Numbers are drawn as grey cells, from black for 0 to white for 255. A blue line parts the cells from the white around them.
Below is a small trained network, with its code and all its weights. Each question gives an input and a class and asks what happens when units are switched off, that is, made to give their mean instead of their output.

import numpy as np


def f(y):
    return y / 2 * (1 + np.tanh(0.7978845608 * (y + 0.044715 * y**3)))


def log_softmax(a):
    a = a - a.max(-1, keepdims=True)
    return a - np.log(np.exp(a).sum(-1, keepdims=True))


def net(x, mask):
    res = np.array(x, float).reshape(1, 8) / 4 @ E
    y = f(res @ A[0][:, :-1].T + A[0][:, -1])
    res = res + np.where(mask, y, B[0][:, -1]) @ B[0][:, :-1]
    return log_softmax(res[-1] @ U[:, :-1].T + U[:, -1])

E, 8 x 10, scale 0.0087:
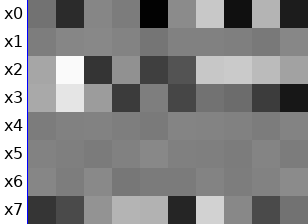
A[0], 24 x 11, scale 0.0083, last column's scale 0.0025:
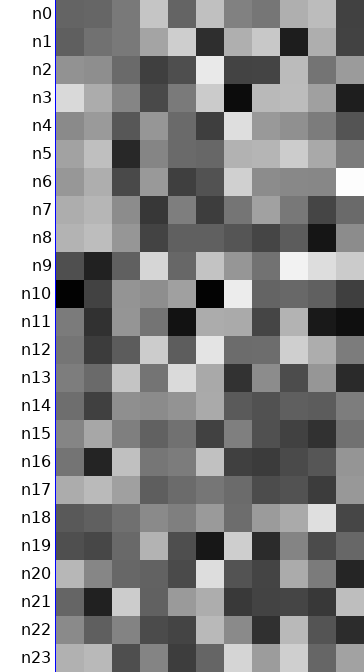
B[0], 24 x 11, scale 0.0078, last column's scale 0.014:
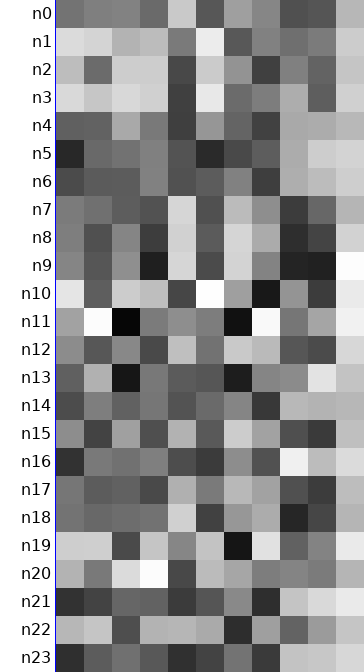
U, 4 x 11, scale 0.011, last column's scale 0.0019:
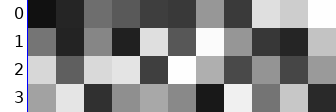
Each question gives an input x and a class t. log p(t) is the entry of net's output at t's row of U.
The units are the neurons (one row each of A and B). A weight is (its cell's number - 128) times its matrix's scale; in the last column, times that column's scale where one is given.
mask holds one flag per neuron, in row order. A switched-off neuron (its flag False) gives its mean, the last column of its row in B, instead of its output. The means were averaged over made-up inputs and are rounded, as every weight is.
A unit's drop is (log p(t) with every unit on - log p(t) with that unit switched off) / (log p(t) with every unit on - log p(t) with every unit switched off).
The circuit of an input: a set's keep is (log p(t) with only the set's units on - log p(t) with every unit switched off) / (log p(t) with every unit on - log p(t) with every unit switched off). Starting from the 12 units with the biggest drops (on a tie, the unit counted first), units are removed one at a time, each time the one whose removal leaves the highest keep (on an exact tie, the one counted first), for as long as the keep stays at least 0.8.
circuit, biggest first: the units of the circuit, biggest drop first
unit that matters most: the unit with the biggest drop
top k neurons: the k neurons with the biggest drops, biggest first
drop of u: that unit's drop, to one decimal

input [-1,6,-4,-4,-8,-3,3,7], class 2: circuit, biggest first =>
(n10)
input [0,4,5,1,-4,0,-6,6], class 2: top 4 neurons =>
(n10; n1; n21; n16)
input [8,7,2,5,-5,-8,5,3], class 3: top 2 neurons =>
(n11; n19)
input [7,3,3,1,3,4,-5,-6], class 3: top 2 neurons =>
(n11; n10)
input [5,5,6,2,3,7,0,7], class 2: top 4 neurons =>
(n10; n19; n21; n16)
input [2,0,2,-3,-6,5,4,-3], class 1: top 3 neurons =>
(n10; n9; n1)
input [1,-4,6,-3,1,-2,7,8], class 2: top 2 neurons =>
(n10; n1)
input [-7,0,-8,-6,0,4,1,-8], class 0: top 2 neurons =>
(n13; n16)
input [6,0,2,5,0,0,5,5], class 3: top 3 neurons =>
(n19; n11; n9)
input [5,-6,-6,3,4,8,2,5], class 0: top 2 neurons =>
(n21; n16)
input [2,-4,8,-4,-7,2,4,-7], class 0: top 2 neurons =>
(n5; n23)
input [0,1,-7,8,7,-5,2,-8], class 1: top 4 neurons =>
(n8; n17; n10; n7)
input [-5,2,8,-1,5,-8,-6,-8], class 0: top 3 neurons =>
(n5; n23; n10)
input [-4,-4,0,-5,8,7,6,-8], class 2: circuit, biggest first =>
(n3)
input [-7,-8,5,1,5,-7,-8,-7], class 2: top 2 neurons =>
(n3; n11)
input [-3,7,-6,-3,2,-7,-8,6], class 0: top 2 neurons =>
(n21; n13)
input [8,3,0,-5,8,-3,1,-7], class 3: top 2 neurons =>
(n11; n22)
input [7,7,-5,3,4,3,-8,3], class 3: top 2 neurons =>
(n11; n19)
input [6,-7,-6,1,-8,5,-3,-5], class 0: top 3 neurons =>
(n21; n16; n14)
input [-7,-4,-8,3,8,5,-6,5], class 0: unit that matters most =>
n21
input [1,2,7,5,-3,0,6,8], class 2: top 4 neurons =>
(n10; n1; n19; n21)
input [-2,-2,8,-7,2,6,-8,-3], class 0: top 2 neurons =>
(n5; n23)
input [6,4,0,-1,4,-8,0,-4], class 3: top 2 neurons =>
(n11; n10)
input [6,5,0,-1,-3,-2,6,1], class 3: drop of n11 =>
0.4
